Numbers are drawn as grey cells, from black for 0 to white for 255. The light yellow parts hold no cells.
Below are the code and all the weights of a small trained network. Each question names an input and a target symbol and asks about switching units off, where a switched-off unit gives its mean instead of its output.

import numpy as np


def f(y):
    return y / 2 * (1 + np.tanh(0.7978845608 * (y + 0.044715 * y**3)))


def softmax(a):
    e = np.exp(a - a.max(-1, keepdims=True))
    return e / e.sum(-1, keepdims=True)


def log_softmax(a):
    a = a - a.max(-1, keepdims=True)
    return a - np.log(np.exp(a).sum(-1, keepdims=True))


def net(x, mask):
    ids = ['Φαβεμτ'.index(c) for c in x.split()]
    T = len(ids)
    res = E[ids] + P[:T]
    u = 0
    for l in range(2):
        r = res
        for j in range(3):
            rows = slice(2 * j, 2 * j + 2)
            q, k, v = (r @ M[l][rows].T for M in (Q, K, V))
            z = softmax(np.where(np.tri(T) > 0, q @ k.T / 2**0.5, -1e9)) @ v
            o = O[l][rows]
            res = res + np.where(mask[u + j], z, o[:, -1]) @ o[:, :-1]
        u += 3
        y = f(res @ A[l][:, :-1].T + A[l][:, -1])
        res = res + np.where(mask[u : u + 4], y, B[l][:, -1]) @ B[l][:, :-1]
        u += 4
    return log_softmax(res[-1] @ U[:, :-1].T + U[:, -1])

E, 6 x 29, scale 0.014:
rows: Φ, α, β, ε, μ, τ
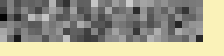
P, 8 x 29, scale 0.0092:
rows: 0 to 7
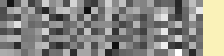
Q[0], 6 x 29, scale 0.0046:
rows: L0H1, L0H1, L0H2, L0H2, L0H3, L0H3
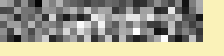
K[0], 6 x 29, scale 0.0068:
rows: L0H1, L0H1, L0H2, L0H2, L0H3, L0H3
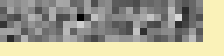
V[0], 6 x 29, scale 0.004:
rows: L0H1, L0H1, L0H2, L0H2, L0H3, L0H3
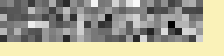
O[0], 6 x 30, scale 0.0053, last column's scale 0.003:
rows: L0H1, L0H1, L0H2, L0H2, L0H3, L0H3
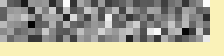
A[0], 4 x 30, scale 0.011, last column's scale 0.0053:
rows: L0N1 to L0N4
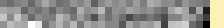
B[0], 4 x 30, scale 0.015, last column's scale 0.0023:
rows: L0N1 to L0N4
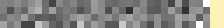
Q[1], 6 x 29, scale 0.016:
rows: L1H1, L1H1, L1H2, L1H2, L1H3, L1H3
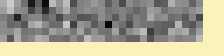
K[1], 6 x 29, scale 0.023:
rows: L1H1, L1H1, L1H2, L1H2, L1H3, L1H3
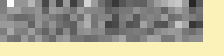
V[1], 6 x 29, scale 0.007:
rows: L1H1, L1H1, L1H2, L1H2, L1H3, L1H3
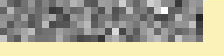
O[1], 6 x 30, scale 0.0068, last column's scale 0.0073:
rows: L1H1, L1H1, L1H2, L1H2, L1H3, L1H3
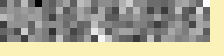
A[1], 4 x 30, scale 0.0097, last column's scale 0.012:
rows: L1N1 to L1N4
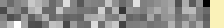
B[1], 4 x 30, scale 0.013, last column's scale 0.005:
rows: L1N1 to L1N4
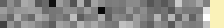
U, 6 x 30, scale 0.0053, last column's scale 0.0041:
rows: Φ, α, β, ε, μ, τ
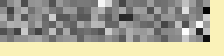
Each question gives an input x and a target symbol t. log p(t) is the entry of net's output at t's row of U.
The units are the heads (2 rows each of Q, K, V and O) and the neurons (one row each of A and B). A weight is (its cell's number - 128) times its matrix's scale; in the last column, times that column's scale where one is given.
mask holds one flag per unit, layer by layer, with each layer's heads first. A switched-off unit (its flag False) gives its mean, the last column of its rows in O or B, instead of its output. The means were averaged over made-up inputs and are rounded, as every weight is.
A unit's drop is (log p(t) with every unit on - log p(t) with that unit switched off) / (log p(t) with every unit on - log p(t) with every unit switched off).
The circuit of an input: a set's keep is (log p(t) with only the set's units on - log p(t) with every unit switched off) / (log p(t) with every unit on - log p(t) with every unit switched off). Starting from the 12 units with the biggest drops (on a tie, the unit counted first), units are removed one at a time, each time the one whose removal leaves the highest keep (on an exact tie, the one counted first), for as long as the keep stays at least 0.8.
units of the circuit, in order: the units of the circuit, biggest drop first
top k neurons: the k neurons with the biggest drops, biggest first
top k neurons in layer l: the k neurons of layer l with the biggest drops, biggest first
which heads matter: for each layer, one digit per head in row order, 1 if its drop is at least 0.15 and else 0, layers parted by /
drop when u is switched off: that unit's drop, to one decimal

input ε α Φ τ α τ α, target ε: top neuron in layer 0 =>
(L0N1)
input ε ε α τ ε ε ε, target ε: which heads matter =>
001 / 000
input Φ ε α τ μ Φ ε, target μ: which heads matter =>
100 / 101
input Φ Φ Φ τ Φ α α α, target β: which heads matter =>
011 / 110
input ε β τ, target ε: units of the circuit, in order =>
(L0N1, L0H3)
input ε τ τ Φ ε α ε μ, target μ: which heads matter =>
111 / 010
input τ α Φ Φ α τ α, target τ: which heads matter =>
001 / 001
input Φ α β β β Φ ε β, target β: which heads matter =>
010 / 100
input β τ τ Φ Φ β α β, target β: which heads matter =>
111 / 100
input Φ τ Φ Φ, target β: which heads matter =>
100 / 100
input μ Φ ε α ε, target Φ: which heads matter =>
000 / 001
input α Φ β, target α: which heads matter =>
010 / 001
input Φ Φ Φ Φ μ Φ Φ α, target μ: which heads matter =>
100 / 010
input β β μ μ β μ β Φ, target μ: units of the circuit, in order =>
(L0H2, L1H2, L0N1)
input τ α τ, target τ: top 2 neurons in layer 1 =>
(L1N2, L1N3)
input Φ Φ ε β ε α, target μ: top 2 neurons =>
(L0N1, L1N4)
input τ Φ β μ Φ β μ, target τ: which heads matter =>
001 / 001
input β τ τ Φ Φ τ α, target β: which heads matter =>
010 / 100
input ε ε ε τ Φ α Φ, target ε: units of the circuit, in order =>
(L0H3)
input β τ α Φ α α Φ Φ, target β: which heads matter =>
100 / 110
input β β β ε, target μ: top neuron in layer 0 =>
(L0N3)
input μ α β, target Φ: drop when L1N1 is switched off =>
0.0
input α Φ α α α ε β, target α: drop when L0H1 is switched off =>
0.1
